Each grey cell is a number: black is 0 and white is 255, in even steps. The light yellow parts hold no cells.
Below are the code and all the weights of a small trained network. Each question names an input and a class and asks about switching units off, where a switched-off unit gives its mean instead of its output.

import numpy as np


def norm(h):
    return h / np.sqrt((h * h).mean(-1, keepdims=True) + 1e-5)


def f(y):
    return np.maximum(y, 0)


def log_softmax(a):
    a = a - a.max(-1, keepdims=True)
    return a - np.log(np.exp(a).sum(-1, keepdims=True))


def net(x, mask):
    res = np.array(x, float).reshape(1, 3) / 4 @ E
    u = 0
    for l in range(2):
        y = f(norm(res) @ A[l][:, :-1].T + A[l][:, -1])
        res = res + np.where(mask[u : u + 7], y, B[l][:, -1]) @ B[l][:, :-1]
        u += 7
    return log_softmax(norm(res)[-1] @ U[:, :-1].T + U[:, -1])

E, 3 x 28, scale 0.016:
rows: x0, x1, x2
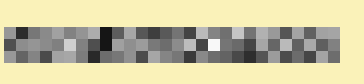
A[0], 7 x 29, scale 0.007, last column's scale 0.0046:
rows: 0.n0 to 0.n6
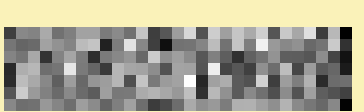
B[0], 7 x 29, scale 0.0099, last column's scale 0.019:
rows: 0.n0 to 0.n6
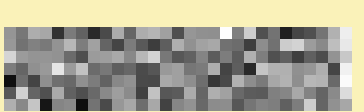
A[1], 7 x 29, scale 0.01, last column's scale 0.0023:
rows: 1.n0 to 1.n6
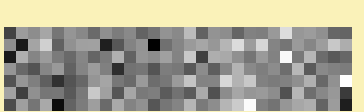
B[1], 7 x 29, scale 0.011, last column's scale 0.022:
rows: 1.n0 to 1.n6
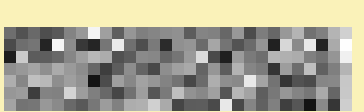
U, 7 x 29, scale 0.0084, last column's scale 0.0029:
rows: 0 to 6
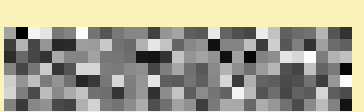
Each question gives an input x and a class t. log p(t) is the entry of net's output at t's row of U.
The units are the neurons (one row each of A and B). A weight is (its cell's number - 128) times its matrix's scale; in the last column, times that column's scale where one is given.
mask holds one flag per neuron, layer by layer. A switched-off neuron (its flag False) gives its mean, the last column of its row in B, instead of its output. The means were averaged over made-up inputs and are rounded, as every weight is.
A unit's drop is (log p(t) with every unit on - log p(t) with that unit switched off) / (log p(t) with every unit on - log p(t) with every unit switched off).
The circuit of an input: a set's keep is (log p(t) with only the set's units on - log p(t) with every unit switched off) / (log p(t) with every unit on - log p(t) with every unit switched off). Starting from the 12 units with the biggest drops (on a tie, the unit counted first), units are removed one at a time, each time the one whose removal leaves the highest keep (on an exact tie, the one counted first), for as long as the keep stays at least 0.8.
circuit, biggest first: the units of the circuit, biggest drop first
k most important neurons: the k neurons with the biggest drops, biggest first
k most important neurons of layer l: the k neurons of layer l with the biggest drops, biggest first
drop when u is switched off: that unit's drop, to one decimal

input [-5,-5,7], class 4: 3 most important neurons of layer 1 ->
1.n2, 1.n0, 1.n5
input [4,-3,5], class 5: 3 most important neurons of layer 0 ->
0.n1, 0.n4, 0.n3
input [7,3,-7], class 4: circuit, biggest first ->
0.n0
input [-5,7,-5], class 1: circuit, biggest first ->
0.n0, 1.n6, 0.n4
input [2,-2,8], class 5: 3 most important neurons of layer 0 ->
0.n5, 0.n0, 0.n6
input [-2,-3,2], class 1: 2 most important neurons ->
1.n1, 0.n1
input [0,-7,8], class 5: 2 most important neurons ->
1.n1, 0.n0
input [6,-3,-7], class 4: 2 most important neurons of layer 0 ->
0.n3, 0.n0
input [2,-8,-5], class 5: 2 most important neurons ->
1.n5, 0.n3
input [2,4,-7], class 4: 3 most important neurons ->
0.n0, 1.n6, 1.n4
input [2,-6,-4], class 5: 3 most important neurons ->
0.n3, 1.n5, 0.n0
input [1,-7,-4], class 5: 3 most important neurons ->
0.n3, 0.n0, 1.n5
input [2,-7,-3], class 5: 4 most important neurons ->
0.n3, 0.n1, 0.n0, 1.n5
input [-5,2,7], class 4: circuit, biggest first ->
0.n2
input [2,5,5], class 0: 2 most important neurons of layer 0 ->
0.n4, 0.n2
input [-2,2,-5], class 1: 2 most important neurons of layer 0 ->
0.n0, 0.n4
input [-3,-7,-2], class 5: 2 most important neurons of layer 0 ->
0.n0, 0.n5
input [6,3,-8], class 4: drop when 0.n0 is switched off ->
0.6
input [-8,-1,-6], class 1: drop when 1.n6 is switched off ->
0.0
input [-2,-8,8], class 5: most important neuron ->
1.n1
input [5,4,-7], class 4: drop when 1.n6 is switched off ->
0.1
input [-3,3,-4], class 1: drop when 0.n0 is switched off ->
0.5
